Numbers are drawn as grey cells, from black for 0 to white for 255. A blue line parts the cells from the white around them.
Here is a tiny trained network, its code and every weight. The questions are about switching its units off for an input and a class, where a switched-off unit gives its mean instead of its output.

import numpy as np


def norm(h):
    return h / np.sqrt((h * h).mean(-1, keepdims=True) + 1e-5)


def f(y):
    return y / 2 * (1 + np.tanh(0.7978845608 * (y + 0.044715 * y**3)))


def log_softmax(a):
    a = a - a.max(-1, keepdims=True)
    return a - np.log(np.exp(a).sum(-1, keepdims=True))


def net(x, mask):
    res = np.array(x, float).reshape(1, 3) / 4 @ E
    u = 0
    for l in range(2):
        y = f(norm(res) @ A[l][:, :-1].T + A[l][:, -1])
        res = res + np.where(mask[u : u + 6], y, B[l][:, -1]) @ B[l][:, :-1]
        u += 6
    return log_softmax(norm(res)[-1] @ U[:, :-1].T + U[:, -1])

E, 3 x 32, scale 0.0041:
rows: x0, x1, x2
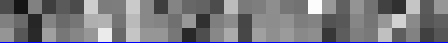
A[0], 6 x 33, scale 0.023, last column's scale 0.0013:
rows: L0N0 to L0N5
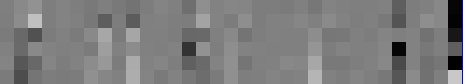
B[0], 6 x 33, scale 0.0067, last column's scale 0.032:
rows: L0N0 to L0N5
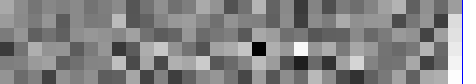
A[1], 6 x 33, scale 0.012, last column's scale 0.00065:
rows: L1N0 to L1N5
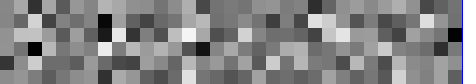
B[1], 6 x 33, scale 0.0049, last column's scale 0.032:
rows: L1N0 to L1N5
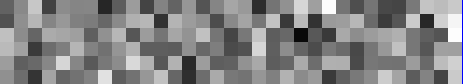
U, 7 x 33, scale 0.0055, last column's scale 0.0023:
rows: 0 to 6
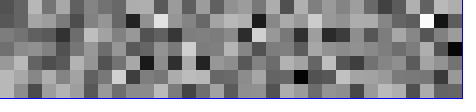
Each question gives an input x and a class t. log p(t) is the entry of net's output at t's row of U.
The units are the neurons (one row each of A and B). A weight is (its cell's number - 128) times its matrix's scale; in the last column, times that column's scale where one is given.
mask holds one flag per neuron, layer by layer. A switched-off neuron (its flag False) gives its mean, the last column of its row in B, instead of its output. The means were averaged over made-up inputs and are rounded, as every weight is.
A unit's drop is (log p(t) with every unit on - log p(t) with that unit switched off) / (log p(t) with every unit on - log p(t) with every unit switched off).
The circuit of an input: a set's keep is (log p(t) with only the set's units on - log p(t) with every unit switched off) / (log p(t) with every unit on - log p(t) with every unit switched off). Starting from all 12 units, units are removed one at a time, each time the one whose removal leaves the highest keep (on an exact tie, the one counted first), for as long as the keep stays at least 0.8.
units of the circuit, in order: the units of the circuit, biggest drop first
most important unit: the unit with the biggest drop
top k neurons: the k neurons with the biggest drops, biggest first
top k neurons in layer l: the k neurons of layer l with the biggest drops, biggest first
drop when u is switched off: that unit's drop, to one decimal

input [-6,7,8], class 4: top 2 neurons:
(L1N0, L0N5)
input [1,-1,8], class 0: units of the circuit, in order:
(L0N3, L1N4)
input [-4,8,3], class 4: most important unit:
L1N0
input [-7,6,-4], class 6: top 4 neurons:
(L0N4, L0N1, L0N2, L0N5)
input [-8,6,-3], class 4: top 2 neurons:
(L0N4, L0N1)
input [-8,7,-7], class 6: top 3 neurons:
(L0N1, L0N4, L0N2)
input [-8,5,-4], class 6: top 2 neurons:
(L0N4, L0N1)
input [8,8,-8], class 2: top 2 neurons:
(L0N3, L1N5)
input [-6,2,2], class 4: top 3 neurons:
(L0N4, L0N1, L0N3)
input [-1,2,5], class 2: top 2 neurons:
(L0N2, L1N1)
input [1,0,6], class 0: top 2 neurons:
(L0N3, L1N4)
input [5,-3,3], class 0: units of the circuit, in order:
(L0N3, L1N4, L0N4)
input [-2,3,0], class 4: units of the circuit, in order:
(L0N4, L0N5, L0N3, L1N0)
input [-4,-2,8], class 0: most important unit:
L0N1
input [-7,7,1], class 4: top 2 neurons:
(L0N4, L0N5)
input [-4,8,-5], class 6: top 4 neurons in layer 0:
(L0N4, L0N1, L0N2, L0N5)
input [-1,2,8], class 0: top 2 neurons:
(L0N3, L0N1)
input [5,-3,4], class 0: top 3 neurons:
(L0N3, L1N4, L0N4)
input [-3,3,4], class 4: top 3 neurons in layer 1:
(L1N0, L1N2, L1N1)
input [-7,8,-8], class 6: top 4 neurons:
(L0N1, L0N4, L0N5, L0N2)
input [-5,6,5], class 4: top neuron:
(L1N0)
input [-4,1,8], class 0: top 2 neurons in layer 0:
(L0N1, L0N5)
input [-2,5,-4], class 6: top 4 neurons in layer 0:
(L0N1, L0N4, L0N5, L0N2)
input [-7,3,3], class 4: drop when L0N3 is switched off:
0.2
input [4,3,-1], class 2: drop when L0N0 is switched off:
0.0
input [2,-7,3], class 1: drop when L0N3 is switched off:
0.9
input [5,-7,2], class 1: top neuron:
(L0N3)
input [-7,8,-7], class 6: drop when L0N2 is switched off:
0.4
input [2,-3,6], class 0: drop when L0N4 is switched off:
0.1
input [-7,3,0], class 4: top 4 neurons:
(L0N4, L0N1, L0N3, L0N5)
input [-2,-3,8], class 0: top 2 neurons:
(L0N3, L1N4)
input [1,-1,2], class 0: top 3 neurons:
(L0N3, L1N4, L0N4)
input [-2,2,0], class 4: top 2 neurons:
(L0N4, L0N1)
